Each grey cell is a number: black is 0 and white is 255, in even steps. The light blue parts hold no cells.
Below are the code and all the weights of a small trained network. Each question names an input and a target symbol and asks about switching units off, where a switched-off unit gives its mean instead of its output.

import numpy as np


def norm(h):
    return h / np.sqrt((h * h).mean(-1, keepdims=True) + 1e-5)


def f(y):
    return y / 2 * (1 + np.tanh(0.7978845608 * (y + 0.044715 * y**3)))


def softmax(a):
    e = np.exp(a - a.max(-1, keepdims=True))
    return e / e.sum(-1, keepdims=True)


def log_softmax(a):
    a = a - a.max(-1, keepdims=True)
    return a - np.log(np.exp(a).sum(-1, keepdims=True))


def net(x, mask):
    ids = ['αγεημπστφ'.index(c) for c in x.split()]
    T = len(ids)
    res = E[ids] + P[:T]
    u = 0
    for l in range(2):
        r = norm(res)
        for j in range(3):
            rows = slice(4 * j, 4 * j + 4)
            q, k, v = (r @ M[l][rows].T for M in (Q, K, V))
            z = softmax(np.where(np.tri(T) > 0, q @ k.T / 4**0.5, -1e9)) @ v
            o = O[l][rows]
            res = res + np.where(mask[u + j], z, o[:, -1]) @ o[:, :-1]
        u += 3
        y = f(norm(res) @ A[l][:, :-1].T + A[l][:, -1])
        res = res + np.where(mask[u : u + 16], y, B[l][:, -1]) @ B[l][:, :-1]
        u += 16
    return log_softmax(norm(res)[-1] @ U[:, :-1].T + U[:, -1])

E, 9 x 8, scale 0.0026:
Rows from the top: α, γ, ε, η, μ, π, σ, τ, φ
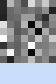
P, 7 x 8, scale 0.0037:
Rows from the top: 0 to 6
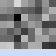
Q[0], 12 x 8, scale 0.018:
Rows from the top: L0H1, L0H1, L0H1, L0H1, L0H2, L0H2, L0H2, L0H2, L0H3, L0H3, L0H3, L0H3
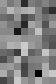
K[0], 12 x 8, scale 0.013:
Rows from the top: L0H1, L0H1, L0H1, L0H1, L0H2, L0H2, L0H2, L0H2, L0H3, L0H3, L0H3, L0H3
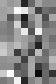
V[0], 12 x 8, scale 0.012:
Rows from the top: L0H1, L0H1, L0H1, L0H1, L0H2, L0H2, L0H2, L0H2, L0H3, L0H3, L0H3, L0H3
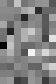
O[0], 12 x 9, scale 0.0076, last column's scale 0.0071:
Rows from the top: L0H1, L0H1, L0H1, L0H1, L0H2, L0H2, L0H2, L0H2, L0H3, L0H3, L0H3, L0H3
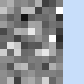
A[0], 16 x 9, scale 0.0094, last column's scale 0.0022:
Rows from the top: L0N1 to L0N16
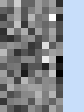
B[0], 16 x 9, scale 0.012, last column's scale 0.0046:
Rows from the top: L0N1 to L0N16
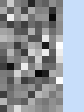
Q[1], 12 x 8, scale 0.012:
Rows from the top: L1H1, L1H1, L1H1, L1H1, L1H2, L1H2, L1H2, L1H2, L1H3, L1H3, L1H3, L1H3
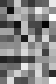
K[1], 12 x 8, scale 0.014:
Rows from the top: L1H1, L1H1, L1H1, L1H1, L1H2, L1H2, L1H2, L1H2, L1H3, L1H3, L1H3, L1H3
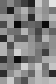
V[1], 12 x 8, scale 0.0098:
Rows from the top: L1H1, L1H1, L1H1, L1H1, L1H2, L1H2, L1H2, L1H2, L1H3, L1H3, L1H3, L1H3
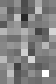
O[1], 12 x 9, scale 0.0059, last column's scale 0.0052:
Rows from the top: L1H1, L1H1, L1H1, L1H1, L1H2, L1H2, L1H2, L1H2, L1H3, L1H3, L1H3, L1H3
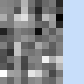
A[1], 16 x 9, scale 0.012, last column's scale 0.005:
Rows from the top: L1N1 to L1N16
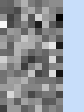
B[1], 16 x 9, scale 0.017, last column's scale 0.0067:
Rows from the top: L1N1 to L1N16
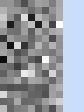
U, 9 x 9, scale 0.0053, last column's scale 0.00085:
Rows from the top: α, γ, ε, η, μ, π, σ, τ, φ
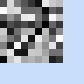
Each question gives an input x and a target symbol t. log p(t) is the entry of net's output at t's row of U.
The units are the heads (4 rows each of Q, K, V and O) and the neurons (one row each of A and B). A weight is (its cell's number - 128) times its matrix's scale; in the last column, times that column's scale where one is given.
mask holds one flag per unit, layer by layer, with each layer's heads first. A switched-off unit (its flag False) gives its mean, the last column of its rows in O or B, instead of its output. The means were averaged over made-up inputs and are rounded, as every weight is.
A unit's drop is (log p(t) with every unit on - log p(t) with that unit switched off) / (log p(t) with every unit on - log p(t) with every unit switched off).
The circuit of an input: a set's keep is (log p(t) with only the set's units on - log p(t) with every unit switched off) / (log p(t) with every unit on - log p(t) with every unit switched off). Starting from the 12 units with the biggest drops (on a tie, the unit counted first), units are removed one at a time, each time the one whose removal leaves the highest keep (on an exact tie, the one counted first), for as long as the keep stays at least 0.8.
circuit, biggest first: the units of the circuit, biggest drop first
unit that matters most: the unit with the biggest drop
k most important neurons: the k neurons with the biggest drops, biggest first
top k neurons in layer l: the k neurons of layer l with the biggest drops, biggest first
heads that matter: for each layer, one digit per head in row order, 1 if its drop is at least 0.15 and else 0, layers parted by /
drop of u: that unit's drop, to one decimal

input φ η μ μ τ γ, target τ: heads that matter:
010 / 000
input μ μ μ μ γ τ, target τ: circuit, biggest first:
L0H2, L0N8
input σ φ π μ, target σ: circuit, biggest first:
L0H2, L1N7
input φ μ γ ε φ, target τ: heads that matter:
111 / 010
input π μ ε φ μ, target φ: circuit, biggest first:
L0N3, L0H2
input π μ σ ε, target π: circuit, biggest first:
L0H2, L1N3
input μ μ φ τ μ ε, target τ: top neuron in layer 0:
L0N8
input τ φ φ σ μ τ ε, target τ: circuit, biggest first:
L0H2, L0N8
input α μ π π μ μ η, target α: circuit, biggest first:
L0H2, L1N9
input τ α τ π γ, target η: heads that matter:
110 / 000
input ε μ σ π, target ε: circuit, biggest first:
L0H2, L1N11
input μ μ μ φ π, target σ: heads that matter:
110 / 100
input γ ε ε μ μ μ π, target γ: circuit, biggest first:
L0H2, L1N14
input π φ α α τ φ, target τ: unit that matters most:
L0H2
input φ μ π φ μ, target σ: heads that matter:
110 / 000
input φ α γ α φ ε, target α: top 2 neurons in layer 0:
L0N3, L0N6
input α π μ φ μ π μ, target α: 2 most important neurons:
L1N9, L0N1
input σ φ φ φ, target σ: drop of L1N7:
0.2
